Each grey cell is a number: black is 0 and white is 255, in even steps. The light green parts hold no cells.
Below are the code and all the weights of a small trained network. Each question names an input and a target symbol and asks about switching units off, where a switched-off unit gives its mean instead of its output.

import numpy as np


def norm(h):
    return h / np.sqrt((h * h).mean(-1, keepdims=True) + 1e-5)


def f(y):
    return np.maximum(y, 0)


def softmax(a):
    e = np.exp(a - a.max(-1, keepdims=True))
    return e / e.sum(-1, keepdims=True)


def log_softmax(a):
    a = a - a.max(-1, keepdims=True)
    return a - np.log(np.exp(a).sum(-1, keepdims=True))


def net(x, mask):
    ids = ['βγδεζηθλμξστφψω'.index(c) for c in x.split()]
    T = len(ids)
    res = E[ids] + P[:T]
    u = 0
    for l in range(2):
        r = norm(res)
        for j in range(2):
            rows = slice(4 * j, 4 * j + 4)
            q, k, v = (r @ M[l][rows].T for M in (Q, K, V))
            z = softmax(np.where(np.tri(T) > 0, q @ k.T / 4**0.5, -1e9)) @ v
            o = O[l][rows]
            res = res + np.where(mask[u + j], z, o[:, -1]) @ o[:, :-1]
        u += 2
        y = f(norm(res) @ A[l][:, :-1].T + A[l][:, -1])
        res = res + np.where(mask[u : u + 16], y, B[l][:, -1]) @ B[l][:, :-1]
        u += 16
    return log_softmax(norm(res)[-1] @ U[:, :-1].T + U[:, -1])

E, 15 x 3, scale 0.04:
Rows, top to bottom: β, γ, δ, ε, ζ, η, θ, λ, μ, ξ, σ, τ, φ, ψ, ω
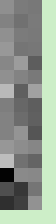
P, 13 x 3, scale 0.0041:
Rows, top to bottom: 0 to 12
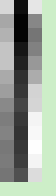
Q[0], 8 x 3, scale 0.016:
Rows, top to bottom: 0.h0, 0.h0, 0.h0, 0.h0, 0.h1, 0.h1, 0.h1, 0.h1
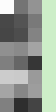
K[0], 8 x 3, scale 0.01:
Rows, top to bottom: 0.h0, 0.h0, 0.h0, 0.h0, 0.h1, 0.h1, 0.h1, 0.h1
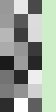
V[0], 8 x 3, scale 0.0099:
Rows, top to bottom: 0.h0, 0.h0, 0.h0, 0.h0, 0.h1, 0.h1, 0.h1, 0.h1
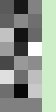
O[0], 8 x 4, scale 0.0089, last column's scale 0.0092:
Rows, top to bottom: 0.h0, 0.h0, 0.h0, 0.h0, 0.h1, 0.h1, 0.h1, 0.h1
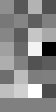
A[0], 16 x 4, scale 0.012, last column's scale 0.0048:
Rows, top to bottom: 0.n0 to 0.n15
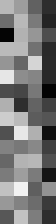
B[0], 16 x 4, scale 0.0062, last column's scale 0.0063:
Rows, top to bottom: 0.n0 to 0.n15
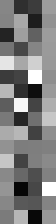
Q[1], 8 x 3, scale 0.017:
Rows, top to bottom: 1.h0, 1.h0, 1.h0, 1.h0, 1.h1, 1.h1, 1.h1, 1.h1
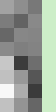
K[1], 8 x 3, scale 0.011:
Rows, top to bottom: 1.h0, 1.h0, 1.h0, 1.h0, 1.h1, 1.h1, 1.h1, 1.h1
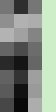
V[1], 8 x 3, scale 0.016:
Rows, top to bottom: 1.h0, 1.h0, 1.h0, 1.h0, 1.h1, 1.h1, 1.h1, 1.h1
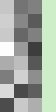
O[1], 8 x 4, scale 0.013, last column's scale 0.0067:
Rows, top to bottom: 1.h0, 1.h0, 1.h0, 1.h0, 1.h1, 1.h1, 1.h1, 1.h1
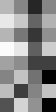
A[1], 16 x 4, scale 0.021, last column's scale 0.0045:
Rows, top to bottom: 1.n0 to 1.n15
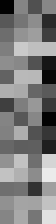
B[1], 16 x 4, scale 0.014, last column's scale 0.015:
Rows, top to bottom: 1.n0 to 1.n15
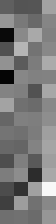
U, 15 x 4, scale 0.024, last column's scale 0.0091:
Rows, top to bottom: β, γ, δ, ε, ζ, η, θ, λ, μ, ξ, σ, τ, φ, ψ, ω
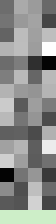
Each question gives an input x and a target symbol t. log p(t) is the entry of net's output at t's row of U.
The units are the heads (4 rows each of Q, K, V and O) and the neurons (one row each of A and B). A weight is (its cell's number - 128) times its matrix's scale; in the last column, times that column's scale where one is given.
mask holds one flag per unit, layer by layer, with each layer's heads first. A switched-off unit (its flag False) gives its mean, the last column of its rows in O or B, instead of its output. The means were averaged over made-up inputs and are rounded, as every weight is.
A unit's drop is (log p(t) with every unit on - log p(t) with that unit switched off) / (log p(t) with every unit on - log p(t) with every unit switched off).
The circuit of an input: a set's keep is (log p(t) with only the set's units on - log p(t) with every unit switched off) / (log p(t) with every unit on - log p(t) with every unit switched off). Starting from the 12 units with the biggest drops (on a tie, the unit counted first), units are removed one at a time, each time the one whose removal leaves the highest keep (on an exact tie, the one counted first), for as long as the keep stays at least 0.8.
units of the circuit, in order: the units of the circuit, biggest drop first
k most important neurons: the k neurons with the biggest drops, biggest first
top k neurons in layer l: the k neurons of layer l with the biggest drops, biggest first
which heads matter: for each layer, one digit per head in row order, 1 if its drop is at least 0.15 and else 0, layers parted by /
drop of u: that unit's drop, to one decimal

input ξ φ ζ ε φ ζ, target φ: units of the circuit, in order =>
1.h1, 1.h0
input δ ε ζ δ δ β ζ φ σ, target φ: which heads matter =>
11 / 11
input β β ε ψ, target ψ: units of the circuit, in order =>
0.h0, 0.h1
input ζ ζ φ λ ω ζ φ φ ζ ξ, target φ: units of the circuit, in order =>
1.h0
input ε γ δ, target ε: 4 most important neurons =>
1.n13, 0.n4, 0.n11, 0.n13
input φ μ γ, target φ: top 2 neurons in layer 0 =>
0.n7, 0.n13
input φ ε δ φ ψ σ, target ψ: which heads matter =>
01 / 10
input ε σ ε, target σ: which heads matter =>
11 / 11
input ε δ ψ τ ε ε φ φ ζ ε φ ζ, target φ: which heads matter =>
10 / 11
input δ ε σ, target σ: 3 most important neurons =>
0.n4, 0.n11, 1.n13
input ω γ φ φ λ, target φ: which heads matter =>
00 / 01
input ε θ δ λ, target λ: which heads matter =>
10 / 10
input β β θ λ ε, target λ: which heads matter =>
00 / 10
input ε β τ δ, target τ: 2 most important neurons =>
0.n4, 1.n13
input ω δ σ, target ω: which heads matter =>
00 / 11
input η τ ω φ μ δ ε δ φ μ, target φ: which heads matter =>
11 / 01
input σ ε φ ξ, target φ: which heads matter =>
10 / 11
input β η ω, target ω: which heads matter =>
11 / 10
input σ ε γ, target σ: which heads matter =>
11 / 11
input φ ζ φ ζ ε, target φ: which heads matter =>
00 / 11
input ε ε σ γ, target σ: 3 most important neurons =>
0.n4, 1.n13, 1.n12
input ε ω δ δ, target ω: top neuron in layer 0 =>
0.n13
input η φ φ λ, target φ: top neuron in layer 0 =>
0.n7
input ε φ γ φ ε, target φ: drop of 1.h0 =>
0.2
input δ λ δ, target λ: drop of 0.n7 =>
0.0
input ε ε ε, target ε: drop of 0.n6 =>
0.1
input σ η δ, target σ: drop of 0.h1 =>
0.3
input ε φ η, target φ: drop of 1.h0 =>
0.2
